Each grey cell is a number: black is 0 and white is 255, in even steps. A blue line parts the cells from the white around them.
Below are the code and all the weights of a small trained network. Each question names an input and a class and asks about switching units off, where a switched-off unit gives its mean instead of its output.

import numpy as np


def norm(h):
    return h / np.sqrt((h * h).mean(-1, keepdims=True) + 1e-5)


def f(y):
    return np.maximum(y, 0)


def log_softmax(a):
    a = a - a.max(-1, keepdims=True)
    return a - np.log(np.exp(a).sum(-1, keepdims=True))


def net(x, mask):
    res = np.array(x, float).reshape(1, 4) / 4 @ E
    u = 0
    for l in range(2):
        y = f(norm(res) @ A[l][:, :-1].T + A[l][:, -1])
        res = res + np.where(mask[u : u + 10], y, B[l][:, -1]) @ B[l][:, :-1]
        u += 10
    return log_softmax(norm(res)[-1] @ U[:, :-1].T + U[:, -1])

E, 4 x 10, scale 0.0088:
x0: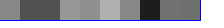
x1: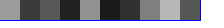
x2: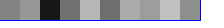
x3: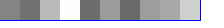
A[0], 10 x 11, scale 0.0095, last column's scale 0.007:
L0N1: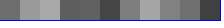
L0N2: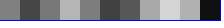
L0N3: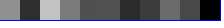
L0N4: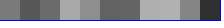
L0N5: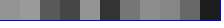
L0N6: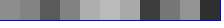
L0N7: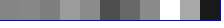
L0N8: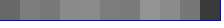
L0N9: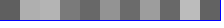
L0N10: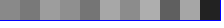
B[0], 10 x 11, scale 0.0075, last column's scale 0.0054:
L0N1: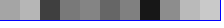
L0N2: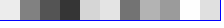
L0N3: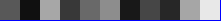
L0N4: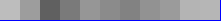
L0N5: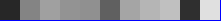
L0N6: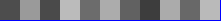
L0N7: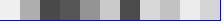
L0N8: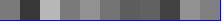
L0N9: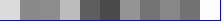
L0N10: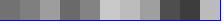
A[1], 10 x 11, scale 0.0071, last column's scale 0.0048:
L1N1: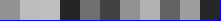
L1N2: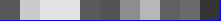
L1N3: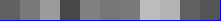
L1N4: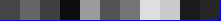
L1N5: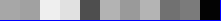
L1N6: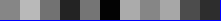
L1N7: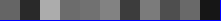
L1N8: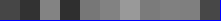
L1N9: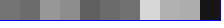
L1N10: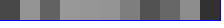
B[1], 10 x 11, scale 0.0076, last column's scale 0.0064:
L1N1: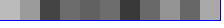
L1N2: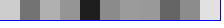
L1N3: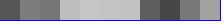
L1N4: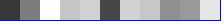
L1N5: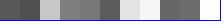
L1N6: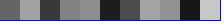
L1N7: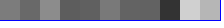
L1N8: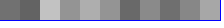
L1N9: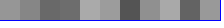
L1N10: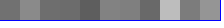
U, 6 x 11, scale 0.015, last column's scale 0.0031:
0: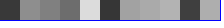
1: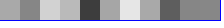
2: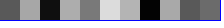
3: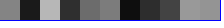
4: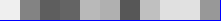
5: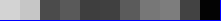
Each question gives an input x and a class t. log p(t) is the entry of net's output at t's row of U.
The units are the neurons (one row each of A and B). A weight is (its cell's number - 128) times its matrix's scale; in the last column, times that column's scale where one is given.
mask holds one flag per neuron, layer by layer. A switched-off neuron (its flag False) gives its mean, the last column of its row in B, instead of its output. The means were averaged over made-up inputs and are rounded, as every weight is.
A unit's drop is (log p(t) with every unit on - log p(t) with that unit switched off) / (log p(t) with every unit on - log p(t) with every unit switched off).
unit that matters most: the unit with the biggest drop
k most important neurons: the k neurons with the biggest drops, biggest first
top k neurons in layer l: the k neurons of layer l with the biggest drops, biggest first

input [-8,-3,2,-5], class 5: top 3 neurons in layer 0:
[L0N1, L0N9, L0N2]
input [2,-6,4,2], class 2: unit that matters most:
L0N6
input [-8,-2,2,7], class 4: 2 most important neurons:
[L0N2, L0N7]
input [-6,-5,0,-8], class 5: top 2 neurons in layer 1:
[L1N1, L1N5]
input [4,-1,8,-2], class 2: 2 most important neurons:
[L0N6, L1N5]
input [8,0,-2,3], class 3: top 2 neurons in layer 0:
[L0N3, L0N1]
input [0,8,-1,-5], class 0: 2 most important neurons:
[L0N5, L1N4]
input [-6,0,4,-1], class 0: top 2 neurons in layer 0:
[L0N5, L0N2]
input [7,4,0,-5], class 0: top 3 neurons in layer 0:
[L0N5, L0N2, L0N1]
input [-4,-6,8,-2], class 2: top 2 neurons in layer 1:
[L1N5, L1N4]
